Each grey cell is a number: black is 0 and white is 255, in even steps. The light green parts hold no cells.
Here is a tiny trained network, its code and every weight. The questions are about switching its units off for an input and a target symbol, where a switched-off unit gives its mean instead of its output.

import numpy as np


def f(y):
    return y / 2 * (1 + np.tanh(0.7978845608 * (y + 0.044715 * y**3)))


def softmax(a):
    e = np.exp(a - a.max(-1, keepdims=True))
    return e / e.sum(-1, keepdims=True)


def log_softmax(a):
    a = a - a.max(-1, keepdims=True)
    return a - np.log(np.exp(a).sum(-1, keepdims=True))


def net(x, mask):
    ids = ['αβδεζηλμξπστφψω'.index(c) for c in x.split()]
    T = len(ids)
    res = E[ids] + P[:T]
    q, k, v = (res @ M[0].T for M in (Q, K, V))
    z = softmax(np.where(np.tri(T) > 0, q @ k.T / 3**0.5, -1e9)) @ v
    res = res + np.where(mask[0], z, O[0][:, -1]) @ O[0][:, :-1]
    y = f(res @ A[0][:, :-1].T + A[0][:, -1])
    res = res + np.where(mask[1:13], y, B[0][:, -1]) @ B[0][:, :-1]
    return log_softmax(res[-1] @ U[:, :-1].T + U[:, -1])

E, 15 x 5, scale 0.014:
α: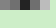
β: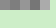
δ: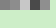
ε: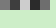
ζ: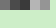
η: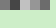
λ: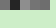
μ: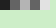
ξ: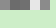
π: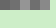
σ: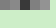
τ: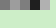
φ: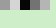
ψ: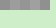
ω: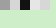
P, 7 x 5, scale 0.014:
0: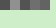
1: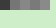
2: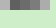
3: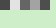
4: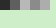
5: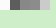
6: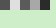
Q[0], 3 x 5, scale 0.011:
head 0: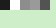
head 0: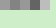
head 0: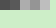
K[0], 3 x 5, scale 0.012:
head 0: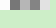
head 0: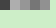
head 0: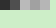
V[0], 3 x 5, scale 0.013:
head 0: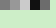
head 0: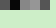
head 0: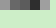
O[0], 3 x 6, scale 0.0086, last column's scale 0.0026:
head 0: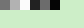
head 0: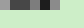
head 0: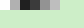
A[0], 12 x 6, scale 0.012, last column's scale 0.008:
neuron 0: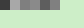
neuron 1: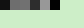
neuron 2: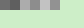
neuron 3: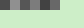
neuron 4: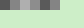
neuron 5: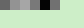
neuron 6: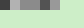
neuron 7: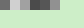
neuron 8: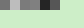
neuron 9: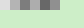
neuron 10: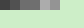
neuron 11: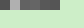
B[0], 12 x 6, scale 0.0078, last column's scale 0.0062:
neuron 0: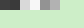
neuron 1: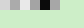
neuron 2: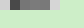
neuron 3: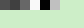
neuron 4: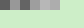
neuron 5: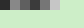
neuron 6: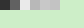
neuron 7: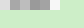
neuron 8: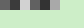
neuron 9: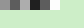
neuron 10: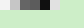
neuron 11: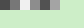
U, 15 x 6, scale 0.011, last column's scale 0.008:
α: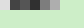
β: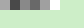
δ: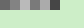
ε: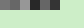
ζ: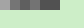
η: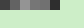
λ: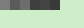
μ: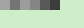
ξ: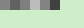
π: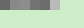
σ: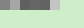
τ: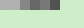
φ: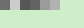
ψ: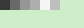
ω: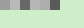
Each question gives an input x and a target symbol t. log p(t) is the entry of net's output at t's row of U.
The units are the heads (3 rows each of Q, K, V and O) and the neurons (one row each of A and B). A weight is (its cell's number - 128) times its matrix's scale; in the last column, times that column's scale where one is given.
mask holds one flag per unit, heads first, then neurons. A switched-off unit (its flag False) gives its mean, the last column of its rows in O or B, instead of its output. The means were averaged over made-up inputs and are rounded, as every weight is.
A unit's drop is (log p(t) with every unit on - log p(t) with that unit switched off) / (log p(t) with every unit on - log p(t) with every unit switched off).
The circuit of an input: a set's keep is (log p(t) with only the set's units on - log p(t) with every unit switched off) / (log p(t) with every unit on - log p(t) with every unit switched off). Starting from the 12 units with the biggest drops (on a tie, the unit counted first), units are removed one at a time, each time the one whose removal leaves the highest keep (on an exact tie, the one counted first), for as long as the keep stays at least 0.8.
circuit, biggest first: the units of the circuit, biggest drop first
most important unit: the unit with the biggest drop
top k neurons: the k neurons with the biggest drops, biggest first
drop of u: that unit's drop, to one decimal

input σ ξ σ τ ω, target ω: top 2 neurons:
neuron 10; neuron 9
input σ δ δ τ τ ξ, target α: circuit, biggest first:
neuron 9; neuron 6
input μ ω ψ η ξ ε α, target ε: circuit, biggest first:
head 0; neuron 8; neuron 11
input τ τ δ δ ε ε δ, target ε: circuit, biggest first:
head 0; neuron 8
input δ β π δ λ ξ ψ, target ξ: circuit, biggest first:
head 0; neuron 3
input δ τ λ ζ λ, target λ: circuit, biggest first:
head 0; neuron 5
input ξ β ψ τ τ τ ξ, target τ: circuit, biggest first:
head 0; neuron 7
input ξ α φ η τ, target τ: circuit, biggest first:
head 0; neuron 1; neuron 7
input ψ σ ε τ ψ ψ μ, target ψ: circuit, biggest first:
neuron 6
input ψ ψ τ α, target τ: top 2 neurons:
neuron 7; neuron 11
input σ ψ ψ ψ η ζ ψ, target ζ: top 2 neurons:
neuron 3; neuron 9
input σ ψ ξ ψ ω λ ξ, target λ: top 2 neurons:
neuron 9; neuron 8
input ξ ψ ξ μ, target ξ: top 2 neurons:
neuron 10; neuron 3
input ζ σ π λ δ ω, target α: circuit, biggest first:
neuron 9
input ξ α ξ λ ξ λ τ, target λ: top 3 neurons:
neuron 8; neuron 3; neuron 9
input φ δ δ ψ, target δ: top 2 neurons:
neuron 6; neuron 7
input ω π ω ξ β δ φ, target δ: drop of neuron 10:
0.1
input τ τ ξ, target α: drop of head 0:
0.2
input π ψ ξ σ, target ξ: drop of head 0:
0.6
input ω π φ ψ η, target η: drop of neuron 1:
0.0
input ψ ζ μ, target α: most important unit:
neuron 10
